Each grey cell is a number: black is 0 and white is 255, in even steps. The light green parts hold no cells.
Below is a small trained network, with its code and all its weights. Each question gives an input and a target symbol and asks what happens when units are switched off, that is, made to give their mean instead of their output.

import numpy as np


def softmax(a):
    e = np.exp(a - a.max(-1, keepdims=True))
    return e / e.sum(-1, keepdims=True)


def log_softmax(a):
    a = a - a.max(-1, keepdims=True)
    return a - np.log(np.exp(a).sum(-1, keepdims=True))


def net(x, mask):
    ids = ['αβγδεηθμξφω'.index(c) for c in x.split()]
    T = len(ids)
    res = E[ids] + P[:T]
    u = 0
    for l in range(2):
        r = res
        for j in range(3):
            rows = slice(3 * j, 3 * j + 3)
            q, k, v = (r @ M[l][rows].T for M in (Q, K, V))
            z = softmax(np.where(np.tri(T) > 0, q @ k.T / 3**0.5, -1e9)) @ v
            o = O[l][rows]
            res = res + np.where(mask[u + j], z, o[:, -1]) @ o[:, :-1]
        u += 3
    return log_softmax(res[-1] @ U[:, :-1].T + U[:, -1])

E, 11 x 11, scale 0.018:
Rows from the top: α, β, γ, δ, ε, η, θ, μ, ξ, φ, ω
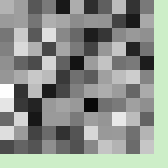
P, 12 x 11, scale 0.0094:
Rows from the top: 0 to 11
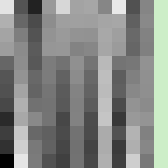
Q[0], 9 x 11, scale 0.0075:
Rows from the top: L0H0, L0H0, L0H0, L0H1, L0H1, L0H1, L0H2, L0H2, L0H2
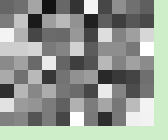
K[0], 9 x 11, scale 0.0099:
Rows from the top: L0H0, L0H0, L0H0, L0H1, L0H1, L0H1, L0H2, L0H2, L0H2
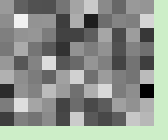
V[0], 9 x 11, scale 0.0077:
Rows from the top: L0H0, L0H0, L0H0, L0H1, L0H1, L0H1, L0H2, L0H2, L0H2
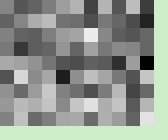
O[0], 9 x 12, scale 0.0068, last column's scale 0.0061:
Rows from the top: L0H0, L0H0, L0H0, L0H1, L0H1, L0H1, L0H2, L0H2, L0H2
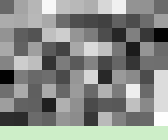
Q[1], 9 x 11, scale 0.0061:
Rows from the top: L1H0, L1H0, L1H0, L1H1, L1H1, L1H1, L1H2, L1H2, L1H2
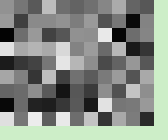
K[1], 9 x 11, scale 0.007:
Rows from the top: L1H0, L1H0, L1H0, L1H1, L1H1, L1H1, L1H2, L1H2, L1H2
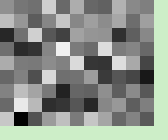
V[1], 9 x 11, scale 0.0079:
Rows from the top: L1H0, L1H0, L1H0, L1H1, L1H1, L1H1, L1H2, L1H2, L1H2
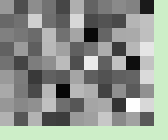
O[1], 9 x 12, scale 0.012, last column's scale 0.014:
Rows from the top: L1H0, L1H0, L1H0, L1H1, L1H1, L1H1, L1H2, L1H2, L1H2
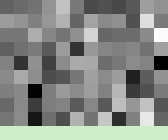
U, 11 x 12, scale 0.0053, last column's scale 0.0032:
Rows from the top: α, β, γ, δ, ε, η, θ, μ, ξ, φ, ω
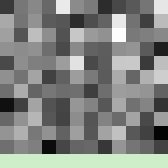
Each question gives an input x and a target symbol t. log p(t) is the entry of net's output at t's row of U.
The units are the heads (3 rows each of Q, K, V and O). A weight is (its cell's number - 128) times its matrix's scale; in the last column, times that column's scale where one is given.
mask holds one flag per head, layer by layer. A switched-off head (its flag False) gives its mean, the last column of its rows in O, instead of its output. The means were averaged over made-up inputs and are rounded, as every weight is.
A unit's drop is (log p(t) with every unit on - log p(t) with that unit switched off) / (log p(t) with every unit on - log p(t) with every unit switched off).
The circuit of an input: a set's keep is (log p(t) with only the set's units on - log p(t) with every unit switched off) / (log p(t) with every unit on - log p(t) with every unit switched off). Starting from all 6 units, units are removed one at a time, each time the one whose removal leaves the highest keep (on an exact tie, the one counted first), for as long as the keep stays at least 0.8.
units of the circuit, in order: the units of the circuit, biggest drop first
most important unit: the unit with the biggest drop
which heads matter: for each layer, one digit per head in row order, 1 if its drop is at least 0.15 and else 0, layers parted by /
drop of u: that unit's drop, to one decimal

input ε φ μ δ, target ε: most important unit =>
L0H2
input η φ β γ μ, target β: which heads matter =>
000 / 011
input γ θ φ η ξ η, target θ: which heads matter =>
000 / 011
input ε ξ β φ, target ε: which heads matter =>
100 / 110
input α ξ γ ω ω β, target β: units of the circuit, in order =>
(L1H2; L1H1; L0H1)
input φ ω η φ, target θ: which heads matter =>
100 / 011
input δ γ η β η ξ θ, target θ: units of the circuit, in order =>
(L1H2; L0H0; L1H0)
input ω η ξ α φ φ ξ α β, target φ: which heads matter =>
000 / 011
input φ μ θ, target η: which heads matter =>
010 / 011
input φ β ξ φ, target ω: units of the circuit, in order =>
(L1H1; L0H0; L0H2)
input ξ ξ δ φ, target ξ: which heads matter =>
000 / 001
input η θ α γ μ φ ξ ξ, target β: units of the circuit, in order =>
(L1H2; L0H0; L0H1)
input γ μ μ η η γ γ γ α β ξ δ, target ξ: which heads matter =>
000 / 001
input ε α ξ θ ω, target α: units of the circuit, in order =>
(L0H0; L1H1; L0H1)
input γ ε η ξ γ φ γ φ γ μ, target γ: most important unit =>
L1H1
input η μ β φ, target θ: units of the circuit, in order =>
(L0H0; L1H2; L0H2; L1H1)
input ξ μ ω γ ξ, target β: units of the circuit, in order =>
(L1H2; L1H1)
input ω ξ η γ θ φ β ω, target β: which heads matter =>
100 / 001
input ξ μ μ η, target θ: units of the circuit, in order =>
(L1H2; L1H1)
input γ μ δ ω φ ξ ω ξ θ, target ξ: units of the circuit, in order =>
(L1H2)
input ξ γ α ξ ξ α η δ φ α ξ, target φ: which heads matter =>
100 / 011
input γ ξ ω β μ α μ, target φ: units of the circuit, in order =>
(L1H1; L1H2)
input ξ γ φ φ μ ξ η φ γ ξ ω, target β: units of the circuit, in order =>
(L1H2; L0H0; L1H1)
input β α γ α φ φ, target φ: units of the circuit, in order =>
(L1H2; L1H1; L0H0)
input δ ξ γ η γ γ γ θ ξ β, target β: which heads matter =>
000 / 001
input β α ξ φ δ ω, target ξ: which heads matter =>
001 / 001
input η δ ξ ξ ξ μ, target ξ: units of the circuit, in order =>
(L1H2)
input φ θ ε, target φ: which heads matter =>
111 / 101
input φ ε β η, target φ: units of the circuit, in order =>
(L0H0; L0H1; L1H2)
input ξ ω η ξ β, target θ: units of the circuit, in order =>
(L1H2; L1H1; L0H2)
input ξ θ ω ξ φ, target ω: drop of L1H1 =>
0.6
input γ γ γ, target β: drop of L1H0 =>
0.0
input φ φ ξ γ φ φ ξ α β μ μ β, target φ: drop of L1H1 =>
0.2
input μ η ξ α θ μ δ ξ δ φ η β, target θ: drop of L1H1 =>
0.3
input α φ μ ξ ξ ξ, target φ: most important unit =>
L1H1
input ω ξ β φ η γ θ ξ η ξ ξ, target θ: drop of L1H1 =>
0.3
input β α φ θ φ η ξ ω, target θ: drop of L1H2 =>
0.4
